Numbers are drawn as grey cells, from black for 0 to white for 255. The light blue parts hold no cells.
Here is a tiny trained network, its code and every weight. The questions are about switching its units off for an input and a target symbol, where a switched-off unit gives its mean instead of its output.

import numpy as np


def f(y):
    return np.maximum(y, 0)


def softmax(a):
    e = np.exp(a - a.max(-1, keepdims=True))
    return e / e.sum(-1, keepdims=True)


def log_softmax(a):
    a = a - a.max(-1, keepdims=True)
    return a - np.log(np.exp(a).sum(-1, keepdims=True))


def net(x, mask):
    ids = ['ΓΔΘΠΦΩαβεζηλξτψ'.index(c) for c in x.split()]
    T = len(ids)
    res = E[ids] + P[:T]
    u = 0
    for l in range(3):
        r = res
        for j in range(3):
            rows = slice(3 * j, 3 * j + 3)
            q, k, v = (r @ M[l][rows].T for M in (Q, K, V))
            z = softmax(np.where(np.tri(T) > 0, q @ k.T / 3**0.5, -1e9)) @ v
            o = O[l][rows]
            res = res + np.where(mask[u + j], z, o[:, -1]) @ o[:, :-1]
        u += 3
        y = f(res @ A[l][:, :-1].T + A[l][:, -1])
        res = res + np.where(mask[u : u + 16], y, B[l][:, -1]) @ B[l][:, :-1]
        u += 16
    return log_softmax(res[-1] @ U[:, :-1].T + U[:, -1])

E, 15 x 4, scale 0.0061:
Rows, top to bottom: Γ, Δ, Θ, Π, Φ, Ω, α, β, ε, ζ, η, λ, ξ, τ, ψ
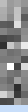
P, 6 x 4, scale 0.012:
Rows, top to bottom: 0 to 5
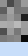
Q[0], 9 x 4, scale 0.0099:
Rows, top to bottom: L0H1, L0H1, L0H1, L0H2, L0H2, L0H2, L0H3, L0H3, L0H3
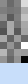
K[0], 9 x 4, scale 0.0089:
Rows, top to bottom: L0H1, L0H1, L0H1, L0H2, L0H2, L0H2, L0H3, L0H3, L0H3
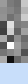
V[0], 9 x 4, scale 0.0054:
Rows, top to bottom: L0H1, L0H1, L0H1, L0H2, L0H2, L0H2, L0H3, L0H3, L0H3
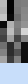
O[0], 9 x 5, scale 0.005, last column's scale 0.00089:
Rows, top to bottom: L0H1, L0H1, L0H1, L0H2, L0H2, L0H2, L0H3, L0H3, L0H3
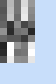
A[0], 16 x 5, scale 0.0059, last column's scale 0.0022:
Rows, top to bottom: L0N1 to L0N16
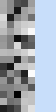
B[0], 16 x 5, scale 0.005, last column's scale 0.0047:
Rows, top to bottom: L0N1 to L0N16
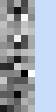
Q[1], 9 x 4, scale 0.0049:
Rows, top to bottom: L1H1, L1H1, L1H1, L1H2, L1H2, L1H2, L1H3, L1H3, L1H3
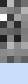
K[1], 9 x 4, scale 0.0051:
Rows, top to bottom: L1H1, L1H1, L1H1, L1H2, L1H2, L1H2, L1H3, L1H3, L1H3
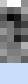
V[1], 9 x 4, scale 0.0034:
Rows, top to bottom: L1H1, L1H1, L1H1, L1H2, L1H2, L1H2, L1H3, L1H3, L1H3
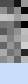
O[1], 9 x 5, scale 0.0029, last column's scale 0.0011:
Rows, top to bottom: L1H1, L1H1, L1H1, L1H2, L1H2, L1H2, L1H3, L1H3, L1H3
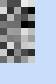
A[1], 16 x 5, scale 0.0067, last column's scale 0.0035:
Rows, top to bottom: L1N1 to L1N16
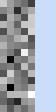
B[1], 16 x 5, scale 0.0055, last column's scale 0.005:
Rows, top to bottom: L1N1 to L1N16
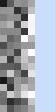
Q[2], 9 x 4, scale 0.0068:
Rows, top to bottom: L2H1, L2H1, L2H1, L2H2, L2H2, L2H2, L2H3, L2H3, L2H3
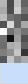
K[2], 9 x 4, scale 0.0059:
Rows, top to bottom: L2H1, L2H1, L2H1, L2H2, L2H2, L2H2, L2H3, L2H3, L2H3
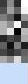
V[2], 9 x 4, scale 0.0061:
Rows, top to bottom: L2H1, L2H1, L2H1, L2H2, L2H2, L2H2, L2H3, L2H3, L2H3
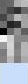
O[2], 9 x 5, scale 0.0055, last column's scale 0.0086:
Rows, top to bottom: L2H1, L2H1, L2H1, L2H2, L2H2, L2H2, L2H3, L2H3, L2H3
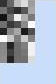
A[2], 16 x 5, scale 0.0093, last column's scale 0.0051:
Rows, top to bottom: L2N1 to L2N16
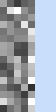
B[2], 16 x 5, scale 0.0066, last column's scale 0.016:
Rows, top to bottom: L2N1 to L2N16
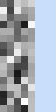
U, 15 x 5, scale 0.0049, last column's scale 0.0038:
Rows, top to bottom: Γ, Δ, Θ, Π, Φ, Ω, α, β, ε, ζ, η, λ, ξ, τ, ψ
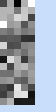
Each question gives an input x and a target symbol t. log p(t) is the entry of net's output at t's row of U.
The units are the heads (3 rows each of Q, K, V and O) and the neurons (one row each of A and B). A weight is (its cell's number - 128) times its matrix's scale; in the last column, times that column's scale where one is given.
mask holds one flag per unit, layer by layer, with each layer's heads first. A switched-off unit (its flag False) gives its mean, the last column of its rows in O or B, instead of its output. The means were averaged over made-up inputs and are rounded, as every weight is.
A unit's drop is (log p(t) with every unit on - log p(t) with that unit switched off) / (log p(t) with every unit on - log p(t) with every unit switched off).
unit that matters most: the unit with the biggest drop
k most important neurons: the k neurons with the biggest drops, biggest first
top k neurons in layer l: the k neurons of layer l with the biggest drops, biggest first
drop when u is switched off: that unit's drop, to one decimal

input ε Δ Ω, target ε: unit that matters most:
L0H3
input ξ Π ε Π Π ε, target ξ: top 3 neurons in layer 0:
(L0N14 L0N2 L0N9)
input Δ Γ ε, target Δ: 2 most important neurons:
(L2N15 L2N12)
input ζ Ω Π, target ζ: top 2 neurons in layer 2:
(L2N1 L2N4)
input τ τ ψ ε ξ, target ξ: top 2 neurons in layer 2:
(L2N1 L2N8)
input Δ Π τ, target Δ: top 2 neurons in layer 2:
(L2N15 L2N12)
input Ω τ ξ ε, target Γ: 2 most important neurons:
(L0N11 L0N5)
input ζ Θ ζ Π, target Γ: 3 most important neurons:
(L2N4 L0N3 L2N12)
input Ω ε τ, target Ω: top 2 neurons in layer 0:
(L0N16 L0N10)
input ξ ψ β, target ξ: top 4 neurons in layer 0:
(L0N14 L0N2 L0N9 L0N16)
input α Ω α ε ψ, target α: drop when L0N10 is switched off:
0.1
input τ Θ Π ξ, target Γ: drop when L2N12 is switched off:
0.0
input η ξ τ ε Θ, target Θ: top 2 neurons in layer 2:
(L2N2 L2N4)
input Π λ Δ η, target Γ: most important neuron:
(L2N4)
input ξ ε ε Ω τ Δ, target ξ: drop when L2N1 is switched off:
0.2
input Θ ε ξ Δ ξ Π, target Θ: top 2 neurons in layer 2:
(L2N2 L2N4)
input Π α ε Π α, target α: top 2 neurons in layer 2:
(L2N11 L2N10)
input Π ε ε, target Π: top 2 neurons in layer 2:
(L2N2 L2N9)
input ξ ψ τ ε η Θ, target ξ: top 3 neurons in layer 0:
(L0N14 L0N2 L0N9)
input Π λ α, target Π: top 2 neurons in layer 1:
(L1N8 L1N4)
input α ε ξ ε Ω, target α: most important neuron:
(L2N11)
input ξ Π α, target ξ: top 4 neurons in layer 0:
(L0N14 L0N2 L0N9 L0N16)
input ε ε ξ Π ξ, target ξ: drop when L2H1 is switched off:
0.3
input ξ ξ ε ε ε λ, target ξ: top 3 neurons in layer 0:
(L0N14 L0N2 L0N9)
